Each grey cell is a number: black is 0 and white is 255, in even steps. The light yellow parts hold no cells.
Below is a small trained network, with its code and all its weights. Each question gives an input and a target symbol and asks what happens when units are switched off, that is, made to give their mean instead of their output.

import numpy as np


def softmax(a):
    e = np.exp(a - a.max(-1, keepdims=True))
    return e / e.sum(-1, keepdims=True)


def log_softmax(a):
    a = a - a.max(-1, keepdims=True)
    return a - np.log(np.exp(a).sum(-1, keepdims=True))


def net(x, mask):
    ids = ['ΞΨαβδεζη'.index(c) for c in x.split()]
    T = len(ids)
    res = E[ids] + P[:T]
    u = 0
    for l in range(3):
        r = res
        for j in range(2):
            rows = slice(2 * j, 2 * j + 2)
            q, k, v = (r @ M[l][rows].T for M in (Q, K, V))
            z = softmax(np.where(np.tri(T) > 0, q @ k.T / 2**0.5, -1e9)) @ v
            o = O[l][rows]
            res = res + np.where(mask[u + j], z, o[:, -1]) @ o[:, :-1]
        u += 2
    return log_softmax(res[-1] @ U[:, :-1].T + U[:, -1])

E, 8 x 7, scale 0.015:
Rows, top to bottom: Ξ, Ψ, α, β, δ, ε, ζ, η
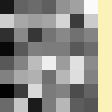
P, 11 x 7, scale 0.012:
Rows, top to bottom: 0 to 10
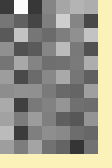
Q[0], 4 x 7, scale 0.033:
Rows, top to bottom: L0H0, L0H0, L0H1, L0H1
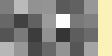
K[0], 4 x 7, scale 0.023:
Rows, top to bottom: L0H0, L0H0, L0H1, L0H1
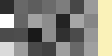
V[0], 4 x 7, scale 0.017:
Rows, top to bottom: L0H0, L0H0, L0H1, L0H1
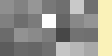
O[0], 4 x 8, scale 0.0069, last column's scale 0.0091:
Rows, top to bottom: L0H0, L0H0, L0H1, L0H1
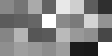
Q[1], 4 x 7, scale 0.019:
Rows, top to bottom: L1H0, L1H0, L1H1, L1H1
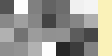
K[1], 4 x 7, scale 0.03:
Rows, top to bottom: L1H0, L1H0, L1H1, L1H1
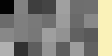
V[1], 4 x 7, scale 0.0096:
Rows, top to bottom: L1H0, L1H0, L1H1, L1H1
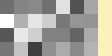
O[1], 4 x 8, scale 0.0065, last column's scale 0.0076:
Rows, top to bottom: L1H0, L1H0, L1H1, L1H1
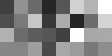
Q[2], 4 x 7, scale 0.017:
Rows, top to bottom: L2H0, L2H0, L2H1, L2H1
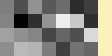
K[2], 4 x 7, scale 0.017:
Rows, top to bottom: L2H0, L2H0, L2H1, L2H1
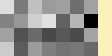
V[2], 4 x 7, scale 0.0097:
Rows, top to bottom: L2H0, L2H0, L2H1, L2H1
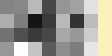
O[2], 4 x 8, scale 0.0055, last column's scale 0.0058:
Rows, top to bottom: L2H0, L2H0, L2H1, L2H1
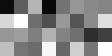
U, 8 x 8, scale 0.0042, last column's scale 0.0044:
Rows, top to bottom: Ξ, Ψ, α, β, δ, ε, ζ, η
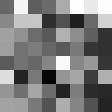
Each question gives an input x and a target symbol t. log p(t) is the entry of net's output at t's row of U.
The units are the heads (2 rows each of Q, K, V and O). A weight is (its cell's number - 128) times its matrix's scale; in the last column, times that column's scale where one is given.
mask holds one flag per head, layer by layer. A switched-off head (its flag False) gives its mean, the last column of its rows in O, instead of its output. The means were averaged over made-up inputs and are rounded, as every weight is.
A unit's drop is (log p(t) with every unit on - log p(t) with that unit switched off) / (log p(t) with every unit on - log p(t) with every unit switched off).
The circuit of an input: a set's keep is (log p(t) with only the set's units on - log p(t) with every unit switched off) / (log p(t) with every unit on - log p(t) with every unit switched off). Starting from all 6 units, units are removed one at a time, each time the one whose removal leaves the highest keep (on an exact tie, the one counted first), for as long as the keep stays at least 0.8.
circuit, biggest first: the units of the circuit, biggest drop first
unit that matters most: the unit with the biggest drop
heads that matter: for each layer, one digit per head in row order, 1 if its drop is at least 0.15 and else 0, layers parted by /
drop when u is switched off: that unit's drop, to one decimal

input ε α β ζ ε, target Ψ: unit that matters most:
L0H1
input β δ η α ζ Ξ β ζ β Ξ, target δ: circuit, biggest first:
[L0H0 L2H0]
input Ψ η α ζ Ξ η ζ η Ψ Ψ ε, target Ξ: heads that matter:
01 / 10 / 01
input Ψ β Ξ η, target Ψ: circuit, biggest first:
[L2H0 L1H1 L1H0]
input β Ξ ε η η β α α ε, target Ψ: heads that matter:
10 / 01 / 00
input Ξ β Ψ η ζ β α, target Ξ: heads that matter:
01 / 10 / 00
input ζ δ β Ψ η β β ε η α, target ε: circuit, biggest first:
[L0H0 L1H1]
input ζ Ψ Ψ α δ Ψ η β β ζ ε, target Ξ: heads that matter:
01 / 10 / 00
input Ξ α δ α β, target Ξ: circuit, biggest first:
[L0H1 L1H0]
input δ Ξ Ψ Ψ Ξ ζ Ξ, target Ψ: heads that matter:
01 / 00 / 00
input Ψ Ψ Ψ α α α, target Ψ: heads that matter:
00 / 10 / 10
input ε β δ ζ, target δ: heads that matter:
10 / 00 / 00
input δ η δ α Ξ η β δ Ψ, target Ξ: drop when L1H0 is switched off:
0.3
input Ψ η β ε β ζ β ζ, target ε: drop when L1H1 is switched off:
0.3
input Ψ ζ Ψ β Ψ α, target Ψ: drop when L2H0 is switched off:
0.2
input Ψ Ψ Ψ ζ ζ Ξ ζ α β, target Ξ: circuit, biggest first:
[L0H1]
